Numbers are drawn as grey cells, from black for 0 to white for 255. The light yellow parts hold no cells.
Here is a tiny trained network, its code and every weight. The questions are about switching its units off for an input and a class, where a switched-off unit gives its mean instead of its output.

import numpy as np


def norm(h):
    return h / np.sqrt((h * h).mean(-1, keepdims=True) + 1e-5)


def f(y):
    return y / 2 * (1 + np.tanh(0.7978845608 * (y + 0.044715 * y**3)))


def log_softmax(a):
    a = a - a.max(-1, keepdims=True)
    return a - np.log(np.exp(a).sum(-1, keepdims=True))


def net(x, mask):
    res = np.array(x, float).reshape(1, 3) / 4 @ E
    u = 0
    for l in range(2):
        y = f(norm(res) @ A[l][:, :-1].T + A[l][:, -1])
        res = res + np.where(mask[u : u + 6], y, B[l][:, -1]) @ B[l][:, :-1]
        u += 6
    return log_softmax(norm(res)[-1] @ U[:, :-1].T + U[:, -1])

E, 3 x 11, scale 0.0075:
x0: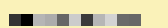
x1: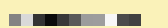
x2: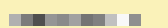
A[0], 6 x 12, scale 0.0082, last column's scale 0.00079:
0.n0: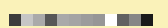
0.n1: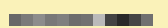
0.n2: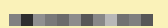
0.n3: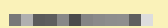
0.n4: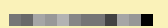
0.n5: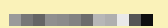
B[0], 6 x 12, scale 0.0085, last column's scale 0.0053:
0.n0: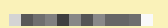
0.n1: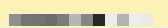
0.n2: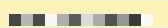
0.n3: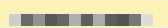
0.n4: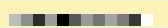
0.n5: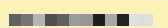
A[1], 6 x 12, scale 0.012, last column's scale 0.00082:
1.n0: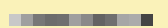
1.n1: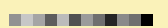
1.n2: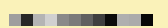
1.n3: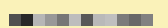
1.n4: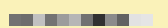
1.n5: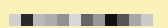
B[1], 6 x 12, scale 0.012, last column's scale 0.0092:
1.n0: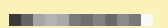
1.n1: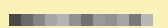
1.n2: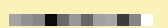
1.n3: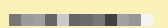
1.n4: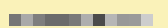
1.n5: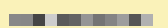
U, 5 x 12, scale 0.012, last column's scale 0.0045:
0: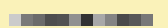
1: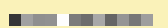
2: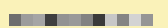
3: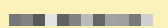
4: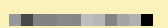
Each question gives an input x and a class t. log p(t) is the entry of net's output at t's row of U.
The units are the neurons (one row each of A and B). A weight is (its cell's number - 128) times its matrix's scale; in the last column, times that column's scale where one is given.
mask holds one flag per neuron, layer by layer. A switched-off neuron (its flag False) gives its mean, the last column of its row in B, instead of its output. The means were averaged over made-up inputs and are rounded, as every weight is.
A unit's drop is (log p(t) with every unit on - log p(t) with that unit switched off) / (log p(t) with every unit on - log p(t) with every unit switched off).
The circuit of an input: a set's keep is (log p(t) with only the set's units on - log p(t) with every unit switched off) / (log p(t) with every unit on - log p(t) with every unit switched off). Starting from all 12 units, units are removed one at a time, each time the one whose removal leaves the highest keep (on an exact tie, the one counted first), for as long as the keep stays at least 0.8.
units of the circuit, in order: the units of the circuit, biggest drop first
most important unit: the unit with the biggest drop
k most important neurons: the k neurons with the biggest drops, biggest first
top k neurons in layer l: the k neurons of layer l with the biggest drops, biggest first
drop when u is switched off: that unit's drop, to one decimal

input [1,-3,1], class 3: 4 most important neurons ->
(0.n4, 1.n2, 0.n0, 0.n3)
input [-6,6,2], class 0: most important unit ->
0.n3
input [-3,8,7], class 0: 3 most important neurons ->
(0.n1, 0.n3, 1.n4)
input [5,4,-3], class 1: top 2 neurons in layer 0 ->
(0.n4, 0.n2)
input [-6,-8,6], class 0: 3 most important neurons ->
(1.n2, 0.n4, 0.n1)
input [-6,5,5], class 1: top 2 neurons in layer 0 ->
(0.n4, 0.n1)
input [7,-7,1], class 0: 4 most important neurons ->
(1.n2, 1.n0, 0.n4, 1.n1)
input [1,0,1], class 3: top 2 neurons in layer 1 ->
(1.n2, 1.n3)
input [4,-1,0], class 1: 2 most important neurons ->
(0.n4, 1.n5)
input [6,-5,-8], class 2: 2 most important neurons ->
(0.n1, 1.n2)
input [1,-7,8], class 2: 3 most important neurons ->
(0.n5, 1.n2, 0.n0)
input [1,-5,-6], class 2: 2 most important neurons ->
(0.n1, 0.n0)
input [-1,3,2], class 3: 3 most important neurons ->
(1.n5, 1.n2, 0.n4)
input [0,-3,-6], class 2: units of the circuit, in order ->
(0.n1)
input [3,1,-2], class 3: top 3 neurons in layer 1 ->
(1.n2, 1.n0, 1.n1)
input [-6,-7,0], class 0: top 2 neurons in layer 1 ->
(1.n2, 1.n3)
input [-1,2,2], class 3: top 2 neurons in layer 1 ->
(1.n5, 1.n2)
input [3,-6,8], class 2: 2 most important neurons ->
(0.n5, 1.n2)
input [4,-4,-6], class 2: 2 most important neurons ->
(0.n1, 0.n0)
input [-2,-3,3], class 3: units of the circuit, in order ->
(0.n4)
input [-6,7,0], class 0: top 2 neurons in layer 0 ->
(0.n3, 0.n2)
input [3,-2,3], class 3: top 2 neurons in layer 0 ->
(0.n2, 0.n4)
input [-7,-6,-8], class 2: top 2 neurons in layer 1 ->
(1.n2, 1.n3)
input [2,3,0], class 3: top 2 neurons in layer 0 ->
(0.n0, 0.n4)
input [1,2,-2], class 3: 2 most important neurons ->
(0.n0, 1.n2)
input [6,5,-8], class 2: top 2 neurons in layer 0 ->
(0.n1, 0.n4)
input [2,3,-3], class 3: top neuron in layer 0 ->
(0.n0)
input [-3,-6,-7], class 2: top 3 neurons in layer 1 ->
(1.n2, 1.n4, 1.n0)
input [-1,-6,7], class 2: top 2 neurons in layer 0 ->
(0.n5, 0.n0)
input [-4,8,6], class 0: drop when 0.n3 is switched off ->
0.2
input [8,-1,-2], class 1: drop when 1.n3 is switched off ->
0.2
